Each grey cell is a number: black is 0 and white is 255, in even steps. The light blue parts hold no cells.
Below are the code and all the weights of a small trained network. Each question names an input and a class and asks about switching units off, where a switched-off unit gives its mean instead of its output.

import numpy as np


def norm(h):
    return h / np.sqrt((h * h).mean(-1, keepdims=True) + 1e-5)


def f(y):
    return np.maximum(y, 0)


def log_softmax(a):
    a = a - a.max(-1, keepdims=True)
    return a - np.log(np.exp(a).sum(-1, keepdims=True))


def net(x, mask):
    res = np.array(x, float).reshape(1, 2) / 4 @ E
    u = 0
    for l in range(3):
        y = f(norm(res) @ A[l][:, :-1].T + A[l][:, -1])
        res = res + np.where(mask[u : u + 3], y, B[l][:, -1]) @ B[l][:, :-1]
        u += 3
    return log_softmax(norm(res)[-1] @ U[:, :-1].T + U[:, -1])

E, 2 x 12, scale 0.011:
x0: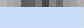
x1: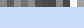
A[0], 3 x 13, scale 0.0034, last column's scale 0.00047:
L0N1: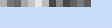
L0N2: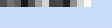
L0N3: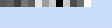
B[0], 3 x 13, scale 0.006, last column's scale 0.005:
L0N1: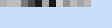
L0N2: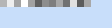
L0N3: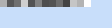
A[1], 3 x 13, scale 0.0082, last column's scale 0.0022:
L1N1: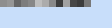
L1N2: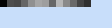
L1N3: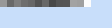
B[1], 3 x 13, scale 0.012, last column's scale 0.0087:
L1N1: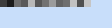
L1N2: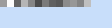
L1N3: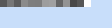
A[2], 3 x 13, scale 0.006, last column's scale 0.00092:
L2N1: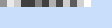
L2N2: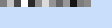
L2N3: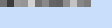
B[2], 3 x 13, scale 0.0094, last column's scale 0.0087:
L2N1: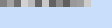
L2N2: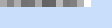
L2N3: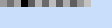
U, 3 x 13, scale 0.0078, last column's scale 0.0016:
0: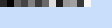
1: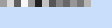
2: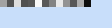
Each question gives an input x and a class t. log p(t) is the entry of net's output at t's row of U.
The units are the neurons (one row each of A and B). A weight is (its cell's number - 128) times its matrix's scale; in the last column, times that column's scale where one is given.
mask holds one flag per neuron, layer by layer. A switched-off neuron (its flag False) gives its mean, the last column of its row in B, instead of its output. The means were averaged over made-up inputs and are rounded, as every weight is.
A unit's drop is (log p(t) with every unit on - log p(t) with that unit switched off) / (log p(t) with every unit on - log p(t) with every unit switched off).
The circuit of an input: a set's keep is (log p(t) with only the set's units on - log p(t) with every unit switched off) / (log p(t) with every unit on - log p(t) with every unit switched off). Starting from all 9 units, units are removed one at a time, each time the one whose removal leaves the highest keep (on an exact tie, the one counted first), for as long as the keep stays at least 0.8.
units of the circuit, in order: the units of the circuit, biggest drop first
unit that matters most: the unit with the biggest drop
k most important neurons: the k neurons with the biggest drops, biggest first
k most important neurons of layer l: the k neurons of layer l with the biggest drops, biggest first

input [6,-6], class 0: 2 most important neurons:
(L1N1, L0N1)
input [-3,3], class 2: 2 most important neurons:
(L1N1, L1N2)
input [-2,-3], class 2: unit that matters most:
L0N3
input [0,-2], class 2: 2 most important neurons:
(L0N3, L2N2)
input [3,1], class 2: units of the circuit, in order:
(L1N1, L1N3, L2N2)
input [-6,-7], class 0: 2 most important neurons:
(L1N1, L2N1)
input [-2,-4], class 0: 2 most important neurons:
(L1N1, L2N2)
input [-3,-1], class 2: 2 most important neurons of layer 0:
(L0N1, L0N3)
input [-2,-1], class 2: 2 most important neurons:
(L2N2, L1N1)
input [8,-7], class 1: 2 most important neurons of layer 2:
(L2N1, L2N3)
